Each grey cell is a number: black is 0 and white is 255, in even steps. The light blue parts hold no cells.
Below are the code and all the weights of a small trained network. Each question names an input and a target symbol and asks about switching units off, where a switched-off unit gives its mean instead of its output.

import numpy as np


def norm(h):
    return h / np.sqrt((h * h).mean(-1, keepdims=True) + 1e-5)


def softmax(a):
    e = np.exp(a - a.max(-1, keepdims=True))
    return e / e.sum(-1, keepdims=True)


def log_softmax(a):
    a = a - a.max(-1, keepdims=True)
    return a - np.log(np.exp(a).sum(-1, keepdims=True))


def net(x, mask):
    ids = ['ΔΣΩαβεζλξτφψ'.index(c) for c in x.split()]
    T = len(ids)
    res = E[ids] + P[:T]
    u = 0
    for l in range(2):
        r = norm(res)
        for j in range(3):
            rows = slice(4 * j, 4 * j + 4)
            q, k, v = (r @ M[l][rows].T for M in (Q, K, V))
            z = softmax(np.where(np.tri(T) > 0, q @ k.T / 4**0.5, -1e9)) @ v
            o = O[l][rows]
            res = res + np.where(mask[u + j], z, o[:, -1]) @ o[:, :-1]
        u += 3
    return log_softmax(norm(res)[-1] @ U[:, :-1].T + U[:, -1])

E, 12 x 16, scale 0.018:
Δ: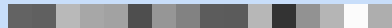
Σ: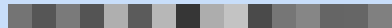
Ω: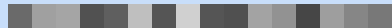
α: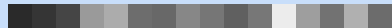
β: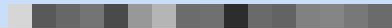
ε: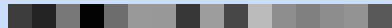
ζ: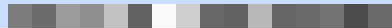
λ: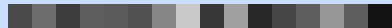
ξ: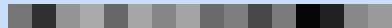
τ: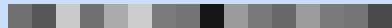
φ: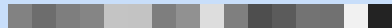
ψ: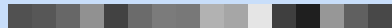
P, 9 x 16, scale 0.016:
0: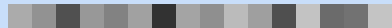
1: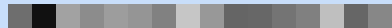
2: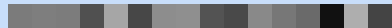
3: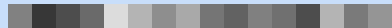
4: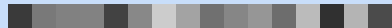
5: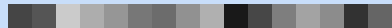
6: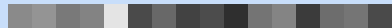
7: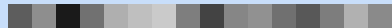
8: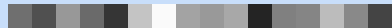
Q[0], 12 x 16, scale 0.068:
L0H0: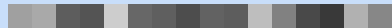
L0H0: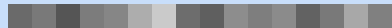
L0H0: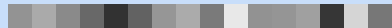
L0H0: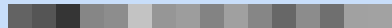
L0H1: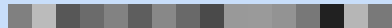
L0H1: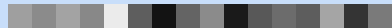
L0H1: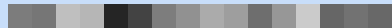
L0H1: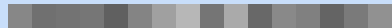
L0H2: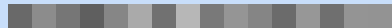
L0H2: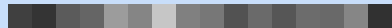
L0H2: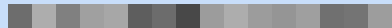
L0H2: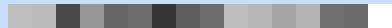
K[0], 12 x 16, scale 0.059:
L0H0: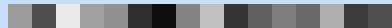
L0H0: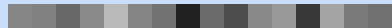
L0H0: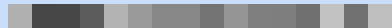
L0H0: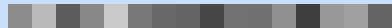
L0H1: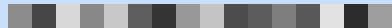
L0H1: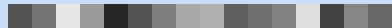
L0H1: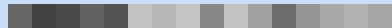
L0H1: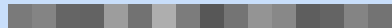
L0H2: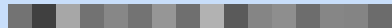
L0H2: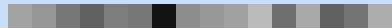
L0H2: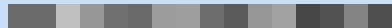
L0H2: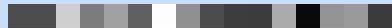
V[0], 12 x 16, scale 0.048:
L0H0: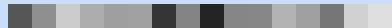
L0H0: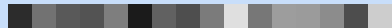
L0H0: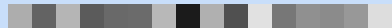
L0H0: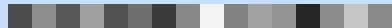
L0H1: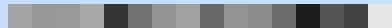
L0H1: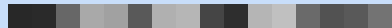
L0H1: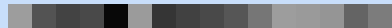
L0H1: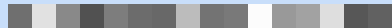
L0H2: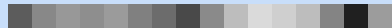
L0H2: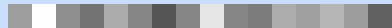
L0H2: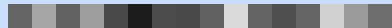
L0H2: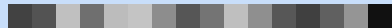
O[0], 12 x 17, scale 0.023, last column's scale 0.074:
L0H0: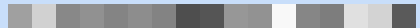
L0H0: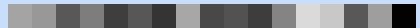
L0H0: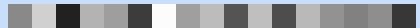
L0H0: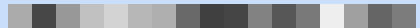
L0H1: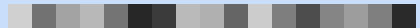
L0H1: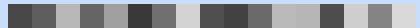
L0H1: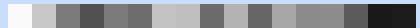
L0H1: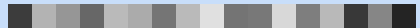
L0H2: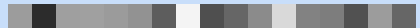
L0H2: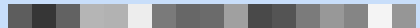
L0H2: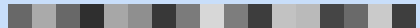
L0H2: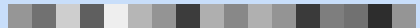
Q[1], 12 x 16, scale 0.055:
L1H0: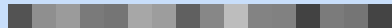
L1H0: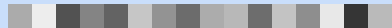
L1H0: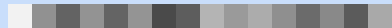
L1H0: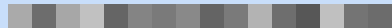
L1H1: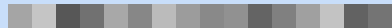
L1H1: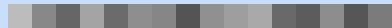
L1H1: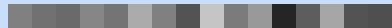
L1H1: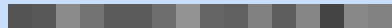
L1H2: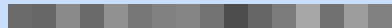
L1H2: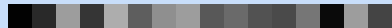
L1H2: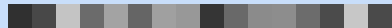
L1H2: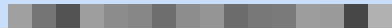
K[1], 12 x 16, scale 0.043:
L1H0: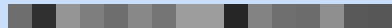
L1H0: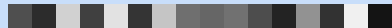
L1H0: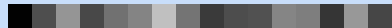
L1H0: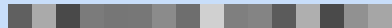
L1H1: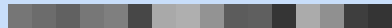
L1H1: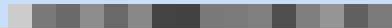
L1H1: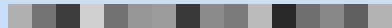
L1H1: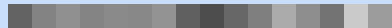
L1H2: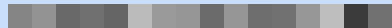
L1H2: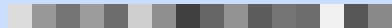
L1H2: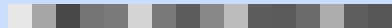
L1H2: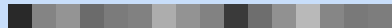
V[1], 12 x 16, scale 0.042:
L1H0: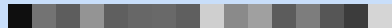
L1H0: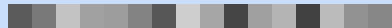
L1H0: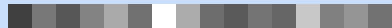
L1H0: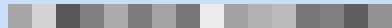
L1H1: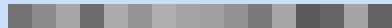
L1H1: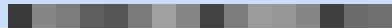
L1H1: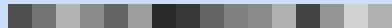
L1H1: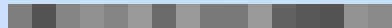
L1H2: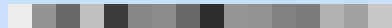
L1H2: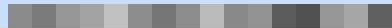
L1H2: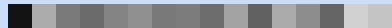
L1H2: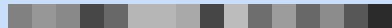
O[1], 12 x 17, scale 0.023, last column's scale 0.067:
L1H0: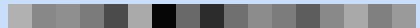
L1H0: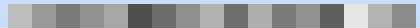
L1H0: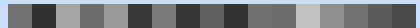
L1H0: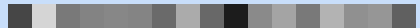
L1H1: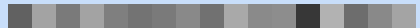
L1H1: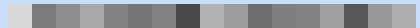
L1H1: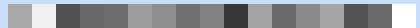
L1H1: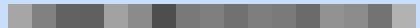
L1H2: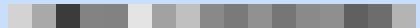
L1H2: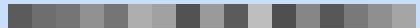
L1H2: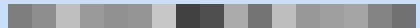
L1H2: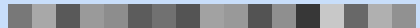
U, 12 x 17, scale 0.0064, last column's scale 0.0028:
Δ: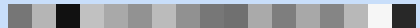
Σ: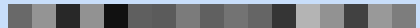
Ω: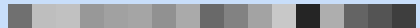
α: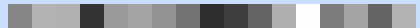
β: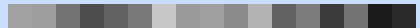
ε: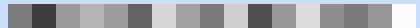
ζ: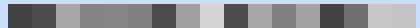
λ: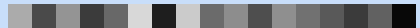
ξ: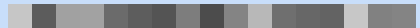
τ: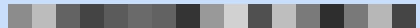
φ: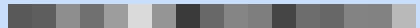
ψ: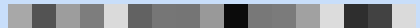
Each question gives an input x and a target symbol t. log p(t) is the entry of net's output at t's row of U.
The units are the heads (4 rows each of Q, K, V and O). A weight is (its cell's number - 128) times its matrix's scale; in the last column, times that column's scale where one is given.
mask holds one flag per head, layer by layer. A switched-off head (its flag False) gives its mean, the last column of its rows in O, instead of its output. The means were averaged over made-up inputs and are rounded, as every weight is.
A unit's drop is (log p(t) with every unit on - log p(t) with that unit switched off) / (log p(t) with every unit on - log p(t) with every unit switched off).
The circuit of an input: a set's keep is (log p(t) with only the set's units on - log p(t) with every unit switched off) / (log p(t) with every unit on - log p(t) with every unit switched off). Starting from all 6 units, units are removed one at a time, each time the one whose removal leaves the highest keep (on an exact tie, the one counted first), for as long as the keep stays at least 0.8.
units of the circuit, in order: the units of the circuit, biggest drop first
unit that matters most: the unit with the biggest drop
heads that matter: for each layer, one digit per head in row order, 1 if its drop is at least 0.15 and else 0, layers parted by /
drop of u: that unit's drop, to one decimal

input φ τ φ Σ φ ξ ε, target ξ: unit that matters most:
L0H1
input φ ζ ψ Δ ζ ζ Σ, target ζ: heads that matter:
110 / 000
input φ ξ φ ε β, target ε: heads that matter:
110 / 010
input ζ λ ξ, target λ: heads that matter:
100 / 000
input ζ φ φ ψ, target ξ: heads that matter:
011 / 100
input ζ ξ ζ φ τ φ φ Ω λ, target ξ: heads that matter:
001 / 100
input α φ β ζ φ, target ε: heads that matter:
100 / 101
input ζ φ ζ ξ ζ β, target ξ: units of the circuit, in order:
[L1H0; L0H1]
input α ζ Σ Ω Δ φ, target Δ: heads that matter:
100 / 000
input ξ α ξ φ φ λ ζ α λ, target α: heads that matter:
110 / 000
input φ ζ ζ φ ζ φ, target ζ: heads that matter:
110 / 000
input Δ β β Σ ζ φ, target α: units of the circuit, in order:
[L1H2; L0H2]
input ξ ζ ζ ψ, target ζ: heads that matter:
010 / 000
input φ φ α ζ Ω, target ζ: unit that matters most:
L0H1
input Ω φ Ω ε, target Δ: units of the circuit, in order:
[L0H1; L1H0; L0H2]
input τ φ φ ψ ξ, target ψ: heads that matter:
100 / 000
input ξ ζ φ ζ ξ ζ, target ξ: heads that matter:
010 / 000
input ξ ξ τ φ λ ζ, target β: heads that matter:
011 / 100
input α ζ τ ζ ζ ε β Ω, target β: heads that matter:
100 / 000
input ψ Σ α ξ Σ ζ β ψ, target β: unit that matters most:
L0H0
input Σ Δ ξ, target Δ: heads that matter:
110 / 000
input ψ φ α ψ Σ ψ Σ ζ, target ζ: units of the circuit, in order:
[L0H2; L1H2; L0H1]
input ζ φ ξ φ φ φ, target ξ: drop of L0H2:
0.5
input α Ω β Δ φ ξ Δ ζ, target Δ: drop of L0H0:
0.6
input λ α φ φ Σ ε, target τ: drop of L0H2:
0.5
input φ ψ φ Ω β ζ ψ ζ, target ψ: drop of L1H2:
0.0
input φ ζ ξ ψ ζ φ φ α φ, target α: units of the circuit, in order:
[L0H1]
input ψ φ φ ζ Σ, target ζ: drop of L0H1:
0.2
